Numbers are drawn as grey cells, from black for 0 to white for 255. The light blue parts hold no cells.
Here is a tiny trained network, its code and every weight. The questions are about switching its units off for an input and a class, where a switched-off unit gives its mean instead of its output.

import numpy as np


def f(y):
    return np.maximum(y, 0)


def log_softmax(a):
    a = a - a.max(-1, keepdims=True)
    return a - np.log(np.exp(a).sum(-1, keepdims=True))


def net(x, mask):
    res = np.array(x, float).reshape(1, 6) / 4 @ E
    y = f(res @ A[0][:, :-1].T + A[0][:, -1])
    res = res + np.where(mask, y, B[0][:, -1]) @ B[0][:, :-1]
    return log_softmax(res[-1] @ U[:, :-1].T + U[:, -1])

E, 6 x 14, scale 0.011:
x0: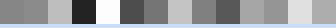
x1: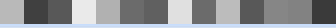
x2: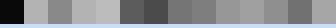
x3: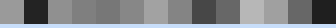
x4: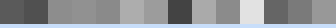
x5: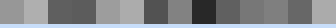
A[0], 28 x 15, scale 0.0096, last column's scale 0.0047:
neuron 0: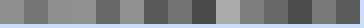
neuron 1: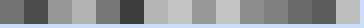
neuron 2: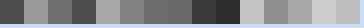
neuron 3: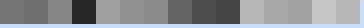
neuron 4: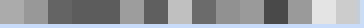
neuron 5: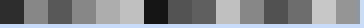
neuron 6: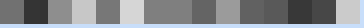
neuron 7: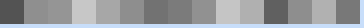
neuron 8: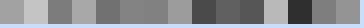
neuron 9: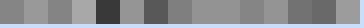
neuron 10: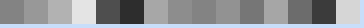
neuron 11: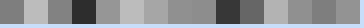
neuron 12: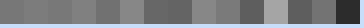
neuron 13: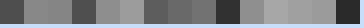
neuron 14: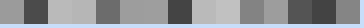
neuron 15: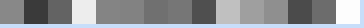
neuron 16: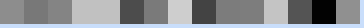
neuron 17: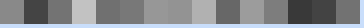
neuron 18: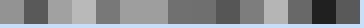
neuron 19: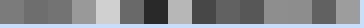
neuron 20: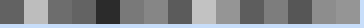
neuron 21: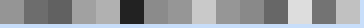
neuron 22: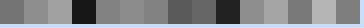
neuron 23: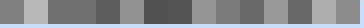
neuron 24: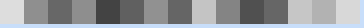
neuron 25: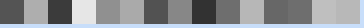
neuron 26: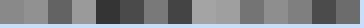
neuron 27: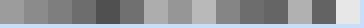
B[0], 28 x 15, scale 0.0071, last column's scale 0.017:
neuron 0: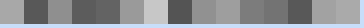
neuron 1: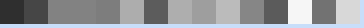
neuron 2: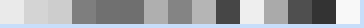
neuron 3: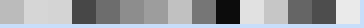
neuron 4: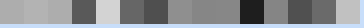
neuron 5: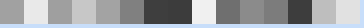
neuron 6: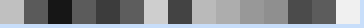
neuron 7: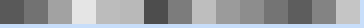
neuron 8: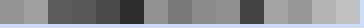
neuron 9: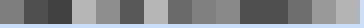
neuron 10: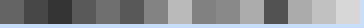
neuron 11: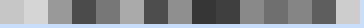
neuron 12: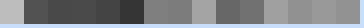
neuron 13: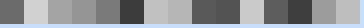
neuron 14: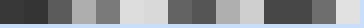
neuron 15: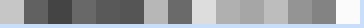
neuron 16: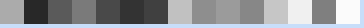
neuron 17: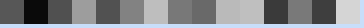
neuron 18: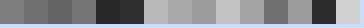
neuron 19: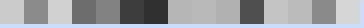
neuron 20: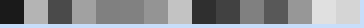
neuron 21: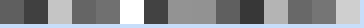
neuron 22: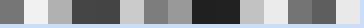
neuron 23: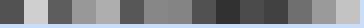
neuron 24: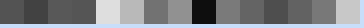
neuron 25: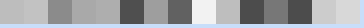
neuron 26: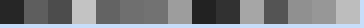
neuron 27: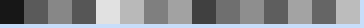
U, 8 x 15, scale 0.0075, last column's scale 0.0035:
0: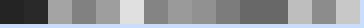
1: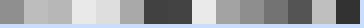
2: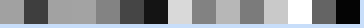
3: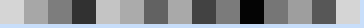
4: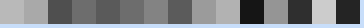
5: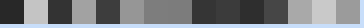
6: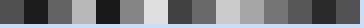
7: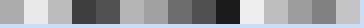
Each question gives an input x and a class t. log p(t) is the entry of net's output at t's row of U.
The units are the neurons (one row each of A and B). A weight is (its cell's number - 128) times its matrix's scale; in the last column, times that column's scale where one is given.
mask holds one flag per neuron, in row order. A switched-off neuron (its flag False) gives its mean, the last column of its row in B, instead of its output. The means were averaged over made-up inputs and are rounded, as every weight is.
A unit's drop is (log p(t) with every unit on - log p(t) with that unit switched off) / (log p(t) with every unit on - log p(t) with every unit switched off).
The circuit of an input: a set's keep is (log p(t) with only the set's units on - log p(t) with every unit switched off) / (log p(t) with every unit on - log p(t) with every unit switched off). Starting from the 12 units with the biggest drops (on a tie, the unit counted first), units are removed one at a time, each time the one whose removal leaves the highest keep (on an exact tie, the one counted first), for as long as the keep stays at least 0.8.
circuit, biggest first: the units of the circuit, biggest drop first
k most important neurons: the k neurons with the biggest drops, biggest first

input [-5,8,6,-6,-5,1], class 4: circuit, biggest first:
neuron 8
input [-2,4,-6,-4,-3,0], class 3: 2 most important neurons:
neuron 24; neuron 14
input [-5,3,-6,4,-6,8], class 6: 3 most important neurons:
neuron 6; neuron 18; neuron 5
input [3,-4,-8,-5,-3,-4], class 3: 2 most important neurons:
neuron 24; neuron 2
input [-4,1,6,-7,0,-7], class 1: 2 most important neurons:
neuron 7; neuron 5
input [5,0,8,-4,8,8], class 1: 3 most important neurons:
neuron 5; neuron 25; neuron 7
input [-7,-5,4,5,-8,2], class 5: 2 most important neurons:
neuron 20; neuron 26
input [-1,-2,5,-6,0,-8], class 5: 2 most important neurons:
neuron 20; neuron 2
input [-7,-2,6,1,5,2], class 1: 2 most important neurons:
neuron 5; neuron 25
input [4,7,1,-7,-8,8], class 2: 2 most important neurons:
neuron 19; neuron 16
